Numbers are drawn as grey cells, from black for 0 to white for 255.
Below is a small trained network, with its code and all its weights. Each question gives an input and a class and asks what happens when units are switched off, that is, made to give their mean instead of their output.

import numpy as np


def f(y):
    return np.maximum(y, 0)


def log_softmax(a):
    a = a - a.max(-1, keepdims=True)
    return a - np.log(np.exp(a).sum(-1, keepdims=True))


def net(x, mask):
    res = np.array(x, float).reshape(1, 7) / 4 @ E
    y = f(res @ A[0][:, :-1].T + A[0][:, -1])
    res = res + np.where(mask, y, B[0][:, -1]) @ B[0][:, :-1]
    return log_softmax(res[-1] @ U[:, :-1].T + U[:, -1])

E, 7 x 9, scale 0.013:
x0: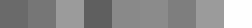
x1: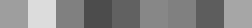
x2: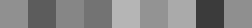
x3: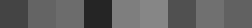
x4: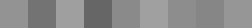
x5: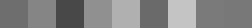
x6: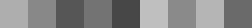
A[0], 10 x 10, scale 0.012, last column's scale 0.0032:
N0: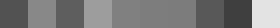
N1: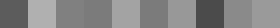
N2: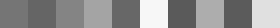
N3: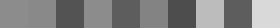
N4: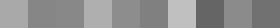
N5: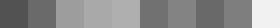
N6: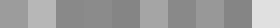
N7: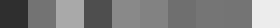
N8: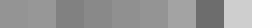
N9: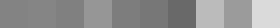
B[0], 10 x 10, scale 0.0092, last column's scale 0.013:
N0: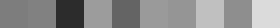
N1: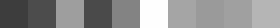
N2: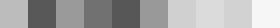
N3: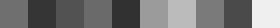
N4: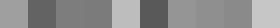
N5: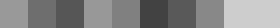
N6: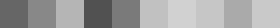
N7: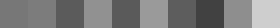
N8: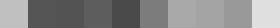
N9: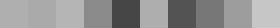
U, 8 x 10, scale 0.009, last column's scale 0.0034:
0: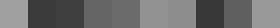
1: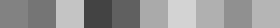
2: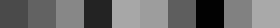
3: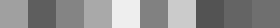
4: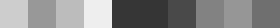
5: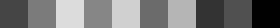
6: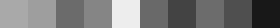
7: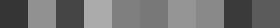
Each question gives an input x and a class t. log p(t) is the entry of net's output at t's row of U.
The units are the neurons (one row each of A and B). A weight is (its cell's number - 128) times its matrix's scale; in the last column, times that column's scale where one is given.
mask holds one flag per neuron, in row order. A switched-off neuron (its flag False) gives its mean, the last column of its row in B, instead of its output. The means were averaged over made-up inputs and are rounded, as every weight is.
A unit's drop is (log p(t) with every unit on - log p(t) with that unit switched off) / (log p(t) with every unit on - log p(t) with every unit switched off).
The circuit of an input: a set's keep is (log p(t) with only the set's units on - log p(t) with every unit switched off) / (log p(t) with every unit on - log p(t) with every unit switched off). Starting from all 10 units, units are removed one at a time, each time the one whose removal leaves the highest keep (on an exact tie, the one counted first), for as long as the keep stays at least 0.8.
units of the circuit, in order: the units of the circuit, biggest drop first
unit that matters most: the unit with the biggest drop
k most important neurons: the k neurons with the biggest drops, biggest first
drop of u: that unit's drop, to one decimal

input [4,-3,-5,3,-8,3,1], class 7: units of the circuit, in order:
(N8 N2)
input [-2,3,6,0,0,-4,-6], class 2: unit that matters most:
N2
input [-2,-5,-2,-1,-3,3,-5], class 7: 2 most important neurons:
(N2 N0)
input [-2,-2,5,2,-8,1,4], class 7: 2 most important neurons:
(N8 N0)
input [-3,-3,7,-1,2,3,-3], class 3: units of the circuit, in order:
(N3 N4)
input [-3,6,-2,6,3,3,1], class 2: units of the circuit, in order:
(N2 N8)
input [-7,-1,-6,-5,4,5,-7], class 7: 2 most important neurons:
(N0 N2)
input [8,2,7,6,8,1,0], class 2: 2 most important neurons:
(N2 N7)
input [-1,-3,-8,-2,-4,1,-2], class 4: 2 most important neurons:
(N9 N1)
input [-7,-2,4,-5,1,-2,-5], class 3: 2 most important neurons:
(N4 N9)
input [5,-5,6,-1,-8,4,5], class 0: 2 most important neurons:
(N6 N2)
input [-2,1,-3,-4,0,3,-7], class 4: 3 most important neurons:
(N5 N3 N6)
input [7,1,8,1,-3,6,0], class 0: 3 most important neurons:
(N2 N6 N8)
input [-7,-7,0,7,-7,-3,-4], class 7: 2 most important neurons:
(N0 N8)
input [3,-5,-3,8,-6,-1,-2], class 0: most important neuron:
(N7)
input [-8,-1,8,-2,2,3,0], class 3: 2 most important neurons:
(N4 N3)
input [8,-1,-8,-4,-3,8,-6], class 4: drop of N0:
0.0
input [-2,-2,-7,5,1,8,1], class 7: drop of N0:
0.1
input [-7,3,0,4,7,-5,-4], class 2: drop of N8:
0.2
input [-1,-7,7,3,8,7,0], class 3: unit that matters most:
N3
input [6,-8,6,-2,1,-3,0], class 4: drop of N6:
0.2
